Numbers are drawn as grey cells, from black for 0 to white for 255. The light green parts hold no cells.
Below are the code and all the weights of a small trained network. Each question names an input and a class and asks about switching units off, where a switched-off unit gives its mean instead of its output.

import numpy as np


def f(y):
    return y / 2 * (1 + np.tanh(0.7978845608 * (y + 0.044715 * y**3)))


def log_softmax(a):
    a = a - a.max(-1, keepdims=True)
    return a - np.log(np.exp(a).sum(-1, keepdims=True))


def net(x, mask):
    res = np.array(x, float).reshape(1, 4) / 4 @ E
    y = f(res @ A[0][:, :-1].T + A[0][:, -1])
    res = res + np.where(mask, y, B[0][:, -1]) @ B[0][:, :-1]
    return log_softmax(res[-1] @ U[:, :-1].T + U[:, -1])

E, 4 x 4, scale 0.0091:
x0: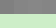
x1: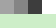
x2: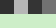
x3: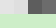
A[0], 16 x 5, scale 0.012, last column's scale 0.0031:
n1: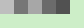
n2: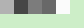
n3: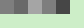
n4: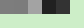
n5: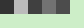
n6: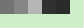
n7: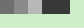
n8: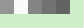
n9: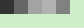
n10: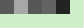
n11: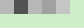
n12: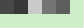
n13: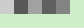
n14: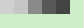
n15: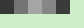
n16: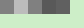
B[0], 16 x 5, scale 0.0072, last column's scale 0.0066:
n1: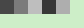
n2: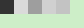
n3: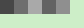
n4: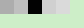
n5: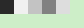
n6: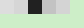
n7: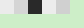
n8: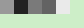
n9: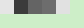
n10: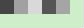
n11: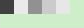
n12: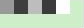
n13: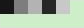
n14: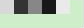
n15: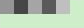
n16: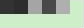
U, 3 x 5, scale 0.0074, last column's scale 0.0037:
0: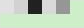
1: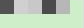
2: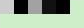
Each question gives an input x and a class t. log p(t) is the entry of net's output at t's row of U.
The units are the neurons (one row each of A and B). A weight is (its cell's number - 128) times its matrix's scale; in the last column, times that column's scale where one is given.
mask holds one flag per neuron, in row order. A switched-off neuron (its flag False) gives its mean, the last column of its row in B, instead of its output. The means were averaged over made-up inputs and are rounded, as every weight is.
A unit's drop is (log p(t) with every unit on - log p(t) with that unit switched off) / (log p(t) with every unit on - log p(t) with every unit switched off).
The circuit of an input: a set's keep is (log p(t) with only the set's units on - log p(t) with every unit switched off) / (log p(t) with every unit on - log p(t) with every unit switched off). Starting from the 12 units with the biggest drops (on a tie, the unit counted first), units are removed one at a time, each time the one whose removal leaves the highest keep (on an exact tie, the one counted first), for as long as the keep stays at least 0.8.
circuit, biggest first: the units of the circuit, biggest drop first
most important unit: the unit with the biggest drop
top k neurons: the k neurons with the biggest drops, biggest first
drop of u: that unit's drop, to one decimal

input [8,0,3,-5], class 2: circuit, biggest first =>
n9; n11
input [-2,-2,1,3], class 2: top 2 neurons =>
n11; n5
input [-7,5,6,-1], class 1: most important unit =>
n5
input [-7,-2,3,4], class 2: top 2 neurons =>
n11; n8
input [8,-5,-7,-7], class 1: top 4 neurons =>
n11; n2; n12; n13
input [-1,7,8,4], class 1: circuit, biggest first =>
n5; n10
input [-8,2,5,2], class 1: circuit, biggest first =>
n5; n7
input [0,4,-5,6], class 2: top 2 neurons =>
n14; n5
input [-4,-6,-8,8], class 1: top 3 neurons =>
n13; n1; n2
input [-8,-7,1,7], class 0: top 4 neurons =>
n4; n7; n6; n12
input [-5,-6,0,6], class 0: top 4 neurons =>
n4; n7; n6; n12
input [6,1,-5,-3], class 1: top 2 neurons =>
n11; n14
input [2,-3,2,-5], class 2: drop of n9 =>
0.1
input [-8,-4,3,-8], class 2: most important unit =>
n12
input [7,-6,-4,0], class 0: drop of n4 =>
0.2
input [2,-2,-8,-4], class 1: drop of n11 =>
0.2
